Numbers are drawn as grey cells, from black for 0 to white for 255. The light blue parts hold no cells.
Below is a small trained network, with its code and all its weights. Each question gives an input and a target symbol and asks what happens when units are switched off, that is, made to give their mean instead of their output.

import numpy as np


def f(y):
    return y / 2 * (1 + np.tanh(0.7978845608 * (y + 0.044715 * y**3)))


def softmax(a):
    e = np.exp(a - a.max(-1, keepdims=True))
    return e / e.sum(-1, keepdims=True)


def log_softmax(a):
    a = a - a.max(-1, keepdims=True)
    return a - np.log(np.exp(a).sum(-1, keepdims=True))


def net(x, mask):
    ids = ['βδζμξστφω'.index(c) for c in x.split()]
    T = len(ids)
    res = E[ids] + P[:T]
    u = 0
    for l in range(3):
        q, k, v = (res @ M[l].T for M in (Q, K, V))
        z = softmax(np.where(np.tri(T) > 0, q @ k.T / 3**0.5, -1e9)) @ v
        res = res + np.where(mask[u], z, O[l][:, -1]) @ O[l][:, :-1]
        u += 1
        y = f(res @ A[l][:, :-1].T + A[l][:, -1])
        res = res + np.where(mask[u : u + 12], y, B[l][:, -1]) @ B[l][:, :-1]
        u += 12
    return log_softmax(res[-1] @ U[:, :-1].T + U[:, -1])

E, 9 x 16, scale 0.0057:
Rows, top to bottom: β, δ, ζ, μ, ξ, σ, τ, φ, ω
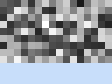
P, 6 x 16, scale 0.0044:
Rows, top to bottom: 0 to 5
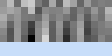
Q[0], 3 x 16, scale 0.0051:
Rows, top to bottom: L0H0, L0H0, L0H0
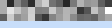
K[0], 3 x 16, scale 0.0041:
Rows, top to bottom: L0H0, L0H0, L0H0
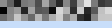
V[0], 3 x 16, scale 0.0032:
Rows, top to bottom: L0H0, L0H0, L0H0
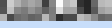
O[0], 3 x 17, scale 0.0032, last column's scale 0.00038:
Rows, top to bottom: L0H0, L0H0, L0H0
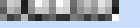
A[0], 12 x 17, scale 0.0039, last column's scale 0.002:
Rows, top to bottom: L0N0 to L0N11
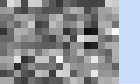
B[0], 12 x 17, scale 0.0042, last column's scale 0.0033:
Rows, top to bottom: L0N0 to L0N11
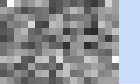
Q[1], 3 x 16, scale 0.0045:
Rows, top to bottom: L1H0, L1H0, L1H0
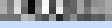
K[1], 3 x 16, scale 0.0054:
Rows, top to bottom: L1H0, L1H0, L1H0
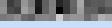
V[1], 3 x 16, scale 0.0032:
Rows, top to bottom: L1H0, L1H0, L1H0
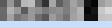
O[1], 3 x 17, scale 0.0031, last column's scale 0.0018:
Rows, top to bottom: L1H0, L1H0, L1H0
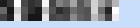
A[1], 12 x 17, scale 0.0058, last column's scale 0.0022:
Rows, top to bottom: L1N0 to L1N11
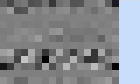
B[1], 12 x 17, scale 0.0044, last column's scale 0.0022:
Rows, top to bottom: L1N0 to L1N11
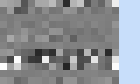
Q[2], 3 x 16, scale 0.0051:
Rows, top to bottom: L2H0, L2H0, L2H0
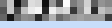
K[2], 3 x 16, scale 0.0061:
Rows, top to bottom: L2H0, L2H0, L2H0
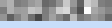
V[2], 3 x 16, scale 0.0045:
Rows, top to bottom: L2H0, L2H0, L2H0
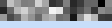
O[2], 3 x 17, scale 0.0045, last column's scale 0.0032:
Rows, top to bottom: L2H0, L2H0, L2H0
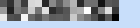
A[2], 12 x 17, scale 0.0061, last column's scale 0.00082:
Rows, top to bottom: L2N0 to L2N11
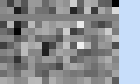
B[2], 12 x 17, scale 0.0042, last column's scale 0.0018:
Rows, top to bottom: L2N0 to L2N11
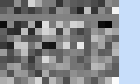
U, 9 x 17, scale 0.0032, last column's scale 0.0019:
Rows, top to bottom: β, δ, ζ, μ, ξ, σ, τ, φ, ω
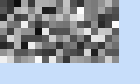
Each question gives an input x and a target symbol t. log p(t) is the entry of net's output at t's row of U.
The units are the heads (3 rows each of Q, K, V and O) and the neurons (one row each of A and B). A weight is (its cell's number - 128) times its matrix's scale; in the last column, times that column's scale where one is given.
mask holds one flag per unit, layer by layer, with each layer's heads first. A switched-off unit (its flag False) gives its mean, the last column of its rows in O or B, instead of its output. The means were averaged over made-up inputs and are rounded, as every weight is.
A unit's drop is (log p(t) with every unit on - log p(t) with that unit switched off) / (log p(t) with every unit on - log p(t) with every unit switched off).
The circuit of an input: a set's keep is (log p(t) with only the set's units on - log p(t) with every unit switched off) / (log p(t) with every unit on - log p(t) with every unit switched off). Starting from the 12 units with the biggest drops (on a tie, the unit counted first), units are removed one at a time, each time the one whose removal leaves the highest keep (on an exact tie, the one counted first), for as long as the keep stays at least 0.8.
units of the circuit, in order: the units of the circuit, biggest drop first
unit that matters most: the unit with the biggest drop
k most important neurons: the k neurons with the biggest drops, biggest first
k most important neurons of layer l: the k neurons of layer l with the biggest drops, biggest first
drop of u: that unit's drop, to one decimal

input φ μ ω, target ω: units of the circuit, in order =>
[L1H0, L2N11]
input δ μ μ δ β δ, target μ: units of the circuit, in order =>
[L0H0, L2H0]
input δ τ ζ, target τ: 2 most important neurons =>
[L0N0, L2N0]
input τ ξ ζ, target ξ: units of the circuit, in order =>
[L1H0, L2H0, L0N4, L0N3]
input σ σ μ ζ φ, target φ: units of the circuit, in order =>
[L0H0, L1H0, L1N7, L2N1]
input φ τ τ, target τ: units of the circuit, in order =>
[L2H0, L0N0]
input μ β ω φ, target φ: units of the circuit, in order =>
[L1H0, L1N7, L2N1]
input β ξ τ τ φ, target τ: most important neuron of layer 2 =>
[L2N0]
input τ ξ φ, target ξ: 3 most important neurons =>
[L0N4, L0N3, L0N8]
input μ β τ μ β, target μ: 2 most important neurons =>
[L0N8, L1N8]
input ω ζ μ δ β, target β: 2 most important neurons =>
[L2N4, L1N9]
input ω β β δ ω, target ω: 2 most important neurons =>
[L2N11, L0N8]
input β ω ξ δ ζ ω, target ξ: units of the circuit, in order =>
[L2H0, L1H0, L0N4, L0N8]
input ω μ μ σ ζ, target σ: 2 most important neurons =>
[L0N8, L0N6]
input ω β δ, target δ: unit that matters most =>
L2N6
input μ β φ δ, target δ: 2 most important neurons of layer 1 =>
[L1N9, L1N0]
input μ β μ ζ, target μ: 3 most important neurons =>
[L1N8, L0N8, L2N7]
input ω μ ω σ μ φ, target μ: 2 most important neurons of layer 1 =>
[L1N8, L1N0]
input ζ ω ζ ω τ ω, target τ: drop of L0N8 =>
0.0
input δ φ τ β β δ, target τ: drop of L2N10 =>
0.0
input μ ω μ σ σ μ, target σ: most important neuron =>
[L0N6]
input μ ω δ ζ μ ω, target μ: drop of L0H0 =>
1.6
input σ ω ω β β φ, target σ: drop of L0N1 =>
0.2
